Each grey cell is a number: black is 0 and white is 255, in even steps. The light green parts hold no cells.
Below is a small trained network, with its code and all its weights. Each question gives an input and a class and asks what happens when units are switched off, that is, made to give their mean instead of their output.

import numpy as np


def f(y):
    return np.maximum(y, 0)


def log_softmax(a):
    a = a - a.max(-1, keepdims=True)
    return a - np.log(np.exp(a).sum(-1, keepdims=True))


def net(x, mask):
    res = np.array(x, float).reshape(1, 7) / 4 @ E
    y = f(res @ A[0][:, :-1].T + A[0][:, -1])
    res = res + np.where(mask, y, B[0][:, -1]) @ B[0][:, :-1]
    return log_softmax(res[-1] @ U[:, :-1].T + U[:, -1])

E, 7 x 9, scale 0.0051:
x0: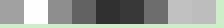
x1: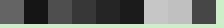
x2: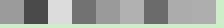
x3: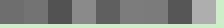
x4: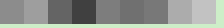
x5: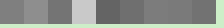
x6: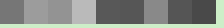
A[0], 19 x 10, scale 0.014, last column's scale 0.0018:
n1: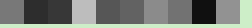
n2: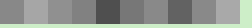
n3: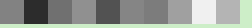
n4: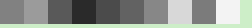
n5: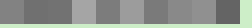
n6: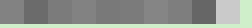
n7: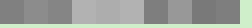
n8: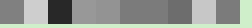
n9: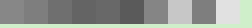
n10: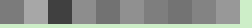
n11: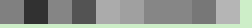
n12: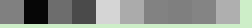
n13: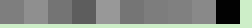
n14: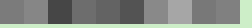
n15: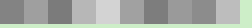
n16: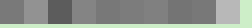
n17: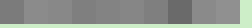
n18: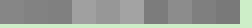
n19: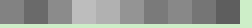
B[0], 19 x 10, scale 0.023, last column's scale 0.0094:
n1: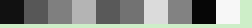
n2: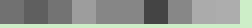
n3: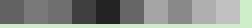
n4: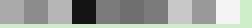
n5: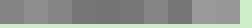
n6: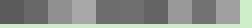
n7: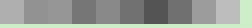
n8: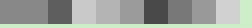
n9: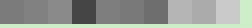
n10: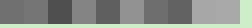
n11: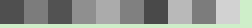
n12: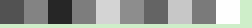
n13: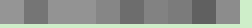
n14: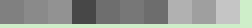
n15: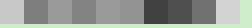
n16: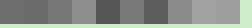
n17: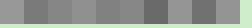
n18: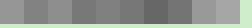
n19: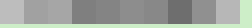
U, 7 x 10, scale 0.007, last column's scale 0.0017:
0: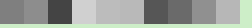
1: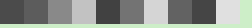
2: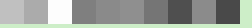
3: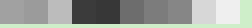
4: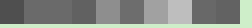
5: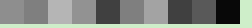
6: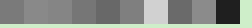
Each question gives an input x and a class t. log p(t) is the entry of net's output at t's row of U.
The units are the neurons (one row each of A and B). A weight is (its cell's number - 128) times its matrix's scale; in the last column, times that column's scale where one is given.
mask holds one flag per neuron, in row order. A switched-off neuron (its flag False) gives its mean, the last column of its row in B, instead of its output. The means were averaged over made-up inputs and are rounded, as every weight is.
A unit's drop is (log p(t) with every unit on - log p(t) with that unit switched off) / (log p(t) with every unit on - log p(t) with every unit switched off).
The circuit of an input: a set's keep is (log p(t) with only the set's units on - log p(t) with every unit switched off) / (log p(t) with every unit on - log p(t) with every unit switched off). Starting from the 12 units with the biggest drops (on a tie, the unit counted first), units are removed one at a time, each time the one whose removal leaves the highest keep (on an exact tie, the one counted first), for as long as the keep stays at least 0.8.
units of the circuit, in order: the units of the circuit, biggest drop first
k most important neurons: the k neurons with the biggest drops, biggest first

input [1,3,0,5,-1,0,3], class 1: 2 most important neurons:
[n12; n1]
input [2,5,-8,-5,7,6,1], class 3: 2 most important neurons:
[n4; n12]
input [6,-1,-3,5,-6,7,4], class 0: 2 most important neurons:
[n8; n2]
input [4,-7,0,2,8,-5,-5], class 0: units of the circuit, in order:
[n8]
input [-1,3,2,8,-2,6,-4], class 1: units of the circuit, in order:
[n4; n1; n9]
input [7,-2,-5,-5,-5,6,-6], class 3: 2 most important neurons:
[n12; n1]
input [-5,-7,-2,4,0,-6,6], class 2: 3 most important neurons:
[n12; n11; n19]
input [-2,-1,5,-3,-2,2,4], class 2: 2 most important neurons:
[n12; n8]
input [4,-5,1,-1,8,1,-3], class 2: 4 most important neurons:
[n12; n8; n11; n15]
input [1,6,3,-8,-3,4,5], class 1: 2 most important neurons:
[n1; n12]
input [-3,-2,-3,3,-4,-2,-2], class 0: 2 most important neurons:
[n4; n3]
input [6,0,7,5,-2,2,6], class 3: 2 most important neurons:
[n1; n12]
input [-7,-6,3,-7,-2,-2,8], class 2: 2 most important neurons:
[n19; n7]
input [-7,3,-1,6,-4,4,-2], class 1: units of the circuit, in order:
[n1]
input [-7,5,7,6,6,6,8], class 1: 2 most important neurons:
[n1; n4]
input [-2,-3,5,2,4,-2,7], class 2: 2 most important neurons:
[n12; n1]
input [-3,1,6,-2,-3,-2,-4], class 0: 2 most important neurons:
[n4; n1]
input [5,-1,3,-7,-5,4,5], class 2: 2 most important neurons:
[n12; n1]
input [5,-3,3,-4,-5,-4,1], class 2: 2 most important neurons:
[n12; n1]
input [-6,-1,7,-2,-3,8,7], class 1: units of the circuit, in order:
[n1]
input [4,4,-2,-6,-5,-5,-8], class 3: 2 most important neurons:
[n1; n4]
